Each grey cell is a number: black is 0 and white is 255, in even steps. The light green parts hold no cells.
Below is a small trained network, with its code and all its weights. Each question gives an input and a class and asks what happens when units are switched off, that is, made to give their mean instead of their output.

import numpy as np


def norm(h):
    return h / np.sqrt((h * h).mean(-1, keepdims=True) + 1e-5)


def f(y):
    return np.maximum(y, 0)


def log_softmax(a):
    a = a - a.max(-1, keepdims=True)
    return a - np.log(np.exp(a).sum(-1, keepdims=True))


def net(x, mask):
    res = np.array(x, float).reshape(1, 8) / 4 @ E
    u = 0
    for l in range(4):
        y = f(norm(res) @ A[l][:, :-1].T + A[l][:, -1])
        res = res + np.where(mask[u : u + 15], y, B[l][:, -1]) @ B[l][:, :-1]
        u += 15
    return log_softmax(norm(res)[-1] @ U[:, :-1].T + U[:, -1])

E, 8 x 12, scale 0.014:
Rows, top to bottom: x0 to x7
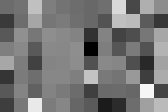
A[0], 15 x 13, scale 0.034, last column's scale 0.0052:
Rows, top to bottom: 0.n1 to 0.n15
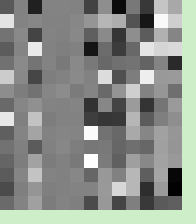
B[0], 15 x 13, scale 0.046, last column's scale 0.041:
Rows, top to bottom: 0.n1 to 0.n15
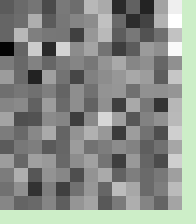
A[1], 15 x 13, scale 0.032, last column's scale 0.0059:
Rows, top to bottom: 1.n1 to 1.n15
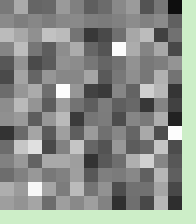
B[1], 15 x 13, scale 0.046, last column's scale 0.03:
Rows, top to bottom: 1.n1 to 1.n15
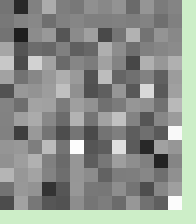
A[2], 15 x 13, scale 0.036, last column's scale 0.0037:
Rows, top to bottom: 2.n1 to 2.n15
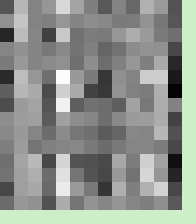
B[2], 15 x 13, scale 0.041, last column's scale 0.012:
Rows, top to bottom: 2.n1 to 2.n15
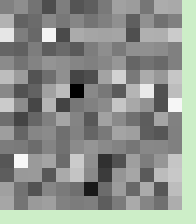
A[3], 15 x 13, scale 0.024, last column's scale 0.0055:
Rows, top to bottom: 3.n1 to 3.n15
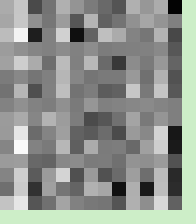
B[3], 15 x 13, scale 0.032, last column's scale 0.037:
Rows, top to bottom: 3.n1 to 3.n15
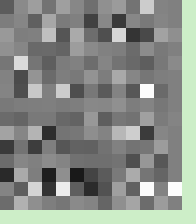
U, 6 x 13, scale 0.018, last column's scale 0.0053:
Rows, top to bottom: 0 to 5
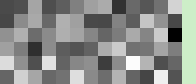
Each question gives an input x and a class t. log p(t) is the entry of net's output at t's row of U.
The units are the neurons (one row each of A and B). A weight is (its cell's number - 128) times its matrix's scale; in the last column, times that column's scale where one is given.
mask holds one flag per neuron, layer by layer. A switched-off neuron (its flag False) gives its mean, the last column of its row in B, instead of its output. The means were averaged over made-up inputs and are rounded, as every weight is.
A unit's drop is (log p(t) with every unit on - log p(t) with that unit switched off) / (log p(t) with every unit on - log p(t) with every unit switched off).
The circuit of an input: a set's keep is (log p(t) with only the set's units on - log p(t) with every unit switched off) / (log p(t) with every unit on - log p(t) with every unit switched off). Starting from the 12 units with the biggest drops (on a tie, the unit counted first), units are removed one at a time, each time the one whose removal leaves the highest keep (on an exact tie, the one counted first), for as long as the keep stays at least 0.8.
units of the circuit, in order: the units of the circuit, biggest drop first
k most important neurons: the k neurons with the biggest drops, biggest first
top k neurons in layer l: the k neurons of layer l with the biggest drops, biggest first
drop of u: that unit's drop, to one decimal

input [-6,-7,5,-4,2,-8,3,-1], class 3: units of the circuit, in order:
[0.n6]
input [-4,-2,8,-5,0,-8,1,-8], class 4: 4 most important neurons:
[0.n6; 0.n1; 0.n2; 0.n4]
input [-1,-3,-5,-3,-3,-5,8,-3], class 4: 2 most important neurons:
[0.n2; 0.n1]
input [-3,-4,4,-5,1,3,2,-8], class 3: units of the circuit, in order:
[0.n6; 0.n4]
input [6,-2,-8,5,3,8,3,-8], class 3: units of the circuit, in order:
[0.n4; 0.n1]
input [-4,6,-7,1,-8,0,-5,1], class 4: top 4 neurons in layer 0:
[0.n2; 0.n4; 0.n1; 0.n14]
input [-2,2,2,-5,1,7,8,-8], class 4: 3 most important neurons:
[0.n2; 0.n4; 0.n1]
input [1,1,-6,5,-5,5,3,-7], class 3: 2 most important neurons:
[0.n4; 0.n12]
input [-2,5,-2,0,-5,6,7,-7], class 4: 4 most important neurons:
[0.n2; 0.n1; 0.n4; 0.n3]
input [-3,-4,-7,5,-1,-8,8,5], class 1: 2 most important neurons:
[0.n4; 0.n1]
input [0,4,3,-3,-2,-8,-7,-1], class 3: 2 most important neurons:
[0.n4; 0.n1]
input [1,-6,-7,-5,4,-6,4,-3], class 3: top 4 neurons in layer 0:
[0.n12; 0.n8; 0.n10; 0.n15]
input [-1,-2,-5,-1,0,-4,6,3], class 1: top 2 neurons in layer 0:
[0.n1; 0.n4]
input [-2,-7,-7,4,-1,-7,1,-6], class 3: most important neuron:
[0.n6]
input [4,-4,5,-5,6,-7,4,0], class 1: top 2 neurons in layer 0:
[0.n1; 0.n4]
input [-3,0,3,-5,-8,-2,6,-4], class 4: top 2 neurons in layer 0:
[0.n4; 0.n2]
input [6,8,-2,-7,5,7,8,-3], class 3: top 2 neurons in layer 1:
[1.n4; 1.n8]
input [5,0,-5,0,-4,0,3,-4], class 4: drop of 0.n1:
0.6
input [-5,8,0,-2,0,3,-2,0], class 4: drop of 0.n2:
0.1
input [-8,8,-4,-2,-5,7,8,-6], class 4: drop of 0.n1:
0.6
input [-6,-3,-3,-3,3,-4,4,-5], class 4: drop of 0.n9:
0.1
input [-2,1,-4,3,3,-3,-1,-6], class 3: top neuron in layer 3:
[3.n3]
